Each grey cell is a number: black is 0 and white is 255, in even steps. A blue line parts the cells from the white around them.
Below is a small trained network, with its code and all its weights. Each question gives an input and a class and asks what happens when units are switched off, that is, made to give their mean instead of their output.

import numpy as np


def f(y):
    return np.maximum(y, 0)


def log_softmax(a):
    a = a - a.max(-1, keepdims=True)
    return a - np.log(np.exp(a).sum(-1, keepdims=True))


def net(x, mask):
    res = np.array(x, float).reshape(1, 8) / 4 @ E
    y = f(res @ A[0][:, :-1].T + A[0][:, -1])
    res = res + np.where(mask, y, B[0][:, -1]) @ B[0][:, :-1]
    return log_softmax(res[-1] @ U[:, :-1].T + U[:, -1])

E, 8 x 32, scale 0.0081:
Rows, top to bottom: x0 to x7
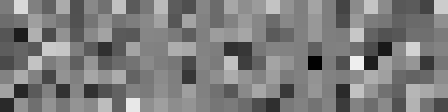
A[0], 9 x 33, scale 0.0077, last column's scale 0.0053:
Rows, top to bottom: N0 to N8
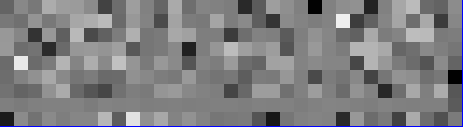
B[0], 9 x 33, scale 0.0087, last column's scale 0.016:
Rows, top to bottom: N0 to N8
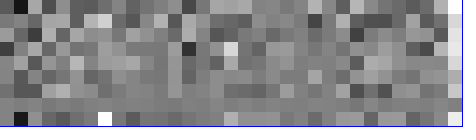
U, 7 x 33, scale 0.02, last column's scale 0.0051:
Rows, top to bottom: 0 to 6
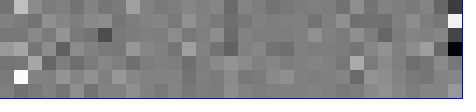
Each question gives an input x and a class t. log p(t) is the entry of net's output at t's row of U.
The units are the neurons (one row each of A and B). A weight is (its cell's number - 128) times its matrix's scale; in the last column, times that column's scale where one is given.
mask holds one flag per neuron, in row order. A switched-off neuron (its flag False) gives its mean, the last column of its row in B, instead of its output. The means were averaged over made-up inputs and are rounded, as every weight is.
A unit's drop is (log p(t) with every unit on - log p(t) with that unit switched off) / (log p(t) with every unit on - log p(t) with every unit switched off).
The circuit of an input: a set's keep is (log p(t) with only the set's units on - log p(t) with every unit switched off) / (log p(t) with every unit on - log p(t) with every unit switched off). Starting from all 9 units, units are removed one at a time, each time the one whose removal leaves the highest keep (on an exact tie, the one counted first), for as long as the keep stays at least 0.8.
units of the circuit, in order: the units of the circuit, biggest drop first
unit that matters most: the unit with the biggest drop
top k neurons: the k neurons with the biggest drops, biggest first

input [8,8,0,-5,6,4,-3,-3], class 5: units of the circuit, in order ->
(N4)
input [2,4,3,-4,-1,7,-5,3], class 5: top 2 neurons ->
(N0, N4)
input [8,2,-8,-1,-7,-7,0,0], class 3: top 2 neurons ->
(N2, N3)
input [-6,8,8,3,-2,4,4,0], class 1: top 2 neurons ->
(N0, N3)
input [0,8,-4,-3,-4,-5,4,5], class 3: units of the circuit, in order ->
(N0, N3)
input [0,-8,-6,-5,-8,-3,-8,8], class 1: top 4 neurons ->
(N1, N3, N2, N8)
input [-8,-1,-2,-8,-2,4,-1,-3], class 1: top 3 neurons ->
(N1, N0, N4)
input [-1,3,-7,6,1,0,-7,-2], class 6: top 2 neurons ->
(N0, N4)
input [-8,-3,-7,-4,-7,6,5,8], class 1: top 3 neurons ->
(N1, N8, N4)
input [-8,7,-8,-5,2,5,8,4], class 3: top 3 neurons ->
(N0, N3, N2)
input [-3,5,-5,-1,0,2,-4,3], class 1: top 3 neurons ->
(N3, N1, N0)
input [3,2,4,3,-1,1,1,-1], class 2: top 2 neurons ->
(N8, N1)
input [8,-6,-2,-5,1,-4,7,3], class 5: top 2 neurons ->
(N0, N8)
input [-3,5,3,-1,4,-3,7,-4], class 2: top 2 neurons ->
(N8, N3)
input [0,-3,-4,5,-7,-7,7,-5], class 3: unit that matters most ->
N2
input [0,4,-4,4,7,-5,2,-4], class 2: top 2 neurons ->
(N8, N3)
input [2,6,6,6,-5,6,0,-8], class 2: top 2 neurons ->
(N8, N6)
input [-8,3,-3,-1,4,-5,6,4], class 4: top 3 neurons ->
(N0, N8, N4)
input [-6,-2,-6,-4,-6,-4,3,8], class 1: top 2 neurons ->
(N1, N8)
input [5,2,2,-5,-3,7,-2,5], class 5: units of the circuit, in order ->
(N0)
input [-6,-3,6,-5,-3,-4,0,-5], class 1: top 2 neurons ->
(N1, N0)
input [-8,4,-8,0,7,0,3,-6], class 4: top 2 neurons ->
(N0, N6)
